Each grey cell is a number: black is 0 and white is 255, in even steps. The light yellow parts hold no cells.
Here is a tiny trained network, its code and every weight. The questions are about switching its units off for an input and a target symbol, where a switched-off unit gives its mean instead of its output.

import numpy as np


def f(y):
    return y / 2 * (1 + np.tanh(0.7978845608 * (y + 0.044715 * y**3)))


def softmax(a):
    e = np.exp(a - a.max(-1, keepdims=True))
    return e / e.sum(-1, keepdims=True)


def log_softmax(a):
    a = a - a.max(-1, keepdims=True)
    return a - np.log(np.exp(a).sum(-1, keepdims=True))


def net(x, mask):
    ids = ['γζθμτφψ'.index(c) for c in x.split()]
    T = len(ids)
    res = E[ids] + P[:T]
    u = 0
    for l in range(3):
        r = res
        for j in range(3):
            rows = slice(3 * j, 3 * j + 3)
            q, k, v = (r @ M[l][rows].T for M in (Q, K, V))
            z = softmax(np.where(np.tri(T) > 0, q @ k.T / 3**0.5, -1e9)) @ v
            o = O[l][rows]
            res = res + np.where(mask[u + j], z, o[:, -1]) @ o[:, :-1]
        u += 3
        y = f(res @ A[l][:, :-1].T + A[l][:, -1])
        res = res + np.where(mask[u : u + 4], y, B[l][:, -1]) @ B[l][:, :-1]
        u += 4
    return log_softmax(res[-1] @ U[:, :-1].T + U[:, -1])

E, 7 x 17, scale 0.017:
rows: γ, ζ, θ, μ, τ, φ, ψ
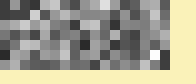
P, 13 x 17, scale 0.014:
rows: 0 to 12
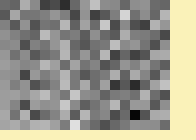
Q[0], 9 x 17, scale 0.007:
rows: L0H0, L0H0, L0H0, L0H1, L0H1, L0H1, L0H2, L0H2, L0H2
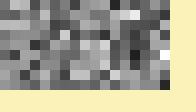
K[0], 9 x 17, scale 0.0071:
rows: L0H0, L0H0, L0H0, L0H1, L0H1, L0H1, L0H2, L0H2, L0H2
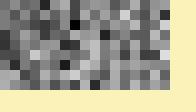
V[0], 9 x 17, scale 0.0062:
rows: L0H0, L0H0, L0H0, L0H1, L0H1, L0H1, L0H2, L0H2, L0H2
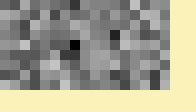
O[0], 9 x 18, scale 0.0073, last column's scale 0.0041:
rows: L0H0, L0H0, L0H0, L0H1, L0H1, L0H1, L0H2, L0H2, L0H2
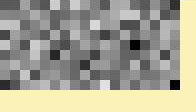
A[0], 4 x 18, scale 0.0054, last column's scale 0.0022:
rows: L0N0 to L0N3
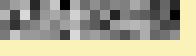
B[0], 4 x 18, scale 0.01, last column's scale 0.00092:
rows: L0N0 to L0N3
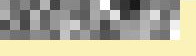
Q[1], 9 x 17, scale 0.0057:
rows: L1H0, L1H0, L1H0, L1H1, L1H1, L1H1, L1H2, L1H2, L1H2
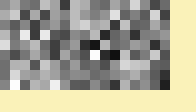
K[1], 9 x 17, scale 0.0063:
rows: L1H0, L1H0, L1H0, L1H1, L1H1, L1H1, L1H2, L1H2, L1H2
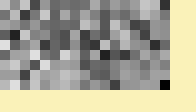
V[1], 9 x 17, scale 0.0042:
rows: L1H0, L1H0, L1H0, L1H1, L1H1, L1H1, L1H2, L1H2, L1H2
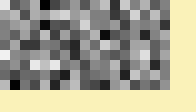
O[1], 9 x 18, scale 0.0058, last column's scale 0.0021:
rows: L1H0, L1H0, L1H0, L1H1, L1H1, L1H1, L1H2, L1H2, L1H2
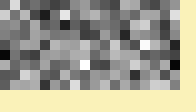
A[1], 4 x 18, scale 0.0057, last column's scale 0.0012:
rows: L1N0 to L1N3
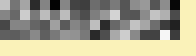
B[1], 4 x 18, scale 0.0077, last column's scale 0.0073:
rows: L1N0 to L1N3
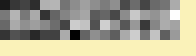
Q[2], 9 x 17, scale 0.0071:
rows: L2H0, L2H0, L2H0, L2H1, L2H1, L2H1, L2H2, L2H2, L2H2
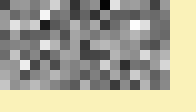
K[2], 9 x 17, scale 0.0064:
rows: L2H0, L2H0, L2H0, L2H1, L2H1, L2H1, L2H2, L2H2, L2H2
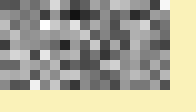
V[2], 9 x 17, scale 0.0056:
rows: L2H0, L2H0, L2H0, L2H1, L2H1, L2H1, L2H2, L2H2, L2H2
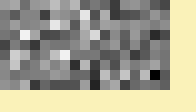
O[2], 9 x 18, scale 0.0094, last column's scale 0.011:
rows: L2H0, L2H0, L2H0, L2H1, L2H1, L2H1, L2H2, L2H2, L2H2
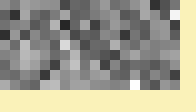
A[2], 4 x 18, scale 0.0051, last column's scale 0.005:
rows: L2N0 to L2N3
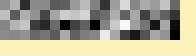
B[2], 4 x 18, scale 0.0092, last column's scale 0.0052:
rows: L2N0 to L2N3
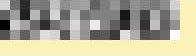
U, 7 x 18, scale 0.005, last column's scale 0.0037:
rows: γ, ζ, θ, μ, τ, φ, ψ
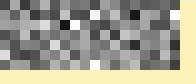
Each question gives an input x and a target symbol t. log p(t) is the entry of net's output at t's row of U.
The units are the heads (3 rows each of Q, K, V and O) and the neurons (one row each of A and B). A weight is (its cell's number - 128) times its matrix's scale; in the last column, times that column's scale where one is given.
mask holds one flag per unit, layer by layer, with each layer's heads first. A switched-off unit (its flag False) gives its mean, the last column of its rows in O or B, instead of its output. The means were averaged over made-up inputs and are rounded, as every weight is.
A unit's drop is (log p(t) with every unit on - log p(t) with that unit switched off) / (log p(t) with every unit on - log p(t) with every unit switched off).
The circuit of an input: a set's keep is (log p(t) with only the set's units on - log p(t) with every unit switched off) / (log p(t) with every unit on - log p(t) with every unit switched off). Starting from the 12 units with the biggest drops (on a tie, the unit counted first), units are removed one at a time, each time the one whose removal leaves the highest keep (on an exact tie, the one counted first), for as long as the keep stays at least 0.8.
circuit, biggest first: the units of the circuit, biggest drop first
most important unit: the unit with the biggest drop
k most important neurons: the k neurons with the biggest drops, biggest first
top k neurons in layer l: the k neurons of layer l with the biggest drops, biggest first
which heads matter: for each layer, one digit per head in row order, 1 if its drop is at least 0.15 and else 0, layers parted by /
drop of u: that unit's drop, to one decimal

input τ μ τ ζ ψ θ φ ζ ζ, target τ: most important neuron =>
[L2N1]
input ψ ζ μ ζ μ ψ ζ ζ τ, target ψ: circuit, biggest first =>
[L2H2 L1H0 L0H1]
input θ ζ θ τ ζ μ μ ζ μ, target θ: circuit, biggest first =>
[L0H1 L2N3]
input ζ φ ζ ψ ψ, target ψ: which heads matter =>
000 / 010 / 100
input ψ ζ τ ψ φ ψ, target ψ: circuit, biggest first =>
[L2H2 L1H0 L0H0 L2N1]
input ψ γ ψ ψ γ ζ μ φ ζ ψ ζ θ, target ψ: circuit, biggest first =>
[L2H2 L1H0 L2N1]
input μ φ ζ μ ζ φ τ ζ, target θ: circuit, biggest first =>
[L0H0 L2H1]
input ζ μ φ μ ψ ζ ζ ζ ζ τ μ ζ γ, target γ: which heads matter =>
010 / 101 / 010
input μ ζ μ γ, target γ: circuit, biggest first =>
[L2H1 L2N3 L1H0]
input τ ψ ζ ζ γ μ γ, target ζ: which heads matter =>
010 / 011 / 000
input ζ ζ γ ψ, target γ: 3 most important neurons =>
[L1N1 L2N3 L0N0]
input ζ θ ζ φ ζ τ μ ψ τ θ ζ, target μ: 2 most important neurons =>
[L0N2 L1N3]
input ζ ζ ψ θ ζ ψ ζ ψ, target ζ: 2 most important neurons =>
[L2N3 L1N2]
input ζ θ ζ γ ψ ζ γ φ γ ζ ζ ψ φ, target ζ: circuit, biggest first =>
[L2N3]
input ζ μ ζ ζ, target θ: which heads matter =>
011 / 000 / 100
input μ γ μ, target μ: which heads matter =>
010 / 001 / 001
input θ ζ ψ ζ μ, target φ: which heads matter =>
000 / 000 / 100
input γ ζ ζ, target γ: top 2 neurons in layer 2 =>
[L2N1 L2N3]
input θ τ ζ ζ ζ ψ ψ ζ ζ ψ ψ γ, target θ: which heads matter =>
010 / 000 / 000
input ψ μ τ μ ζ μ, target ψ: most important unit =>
L2H2
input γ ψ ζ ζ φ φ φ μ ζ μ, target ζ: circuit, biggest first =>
[L0N0 L0H1 L2H0]
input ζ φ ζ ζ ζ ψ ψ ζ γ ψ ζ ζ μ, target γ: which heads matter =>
010 / 110 / 010
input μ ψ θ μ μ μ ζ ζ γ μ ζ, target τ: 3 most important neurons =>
[L0N2 L2N0 L1N1]
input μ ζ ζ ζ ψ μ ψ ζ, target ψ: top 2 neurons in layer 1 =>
[L1N3 L1N2]
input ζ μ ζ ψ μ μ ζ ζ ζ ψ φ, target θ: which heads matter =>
010 / 000 / 110
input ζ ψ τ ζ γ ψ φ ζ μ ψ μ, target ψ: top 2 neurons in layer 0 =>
[L0N3 L0N1]
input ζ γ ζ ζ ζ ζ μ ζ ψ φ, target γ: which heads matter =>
011 / 111 / 010
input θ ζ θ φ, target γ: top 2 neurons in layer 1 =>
[L1N1 L1N2]
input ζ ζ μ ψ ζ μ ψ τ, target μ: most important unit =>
L0H2
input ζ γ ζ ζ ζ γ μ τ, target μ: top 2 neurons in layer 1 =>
[L1N1 L1N3]
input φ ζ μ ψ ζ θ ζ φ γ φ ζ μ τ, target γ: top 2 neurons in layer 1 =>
[L1N1 L1N0]
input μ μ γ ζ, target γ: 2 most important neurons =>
[L1N1 L2N3]
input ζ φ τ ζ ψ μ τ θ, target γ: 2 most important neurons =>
[L1N1 L2N3]
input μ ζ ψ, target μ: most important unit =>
L1H2
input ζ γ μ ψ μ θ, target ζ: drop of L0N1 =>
0.0
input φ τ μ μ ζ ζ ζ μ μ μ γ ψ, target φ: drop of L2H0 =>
0.1
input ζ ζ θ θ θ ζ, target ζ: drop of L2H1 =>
0.2
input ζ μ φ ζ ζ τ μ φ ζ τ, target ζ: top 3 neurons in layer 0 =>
[L0N1 L0N0 L0N3]
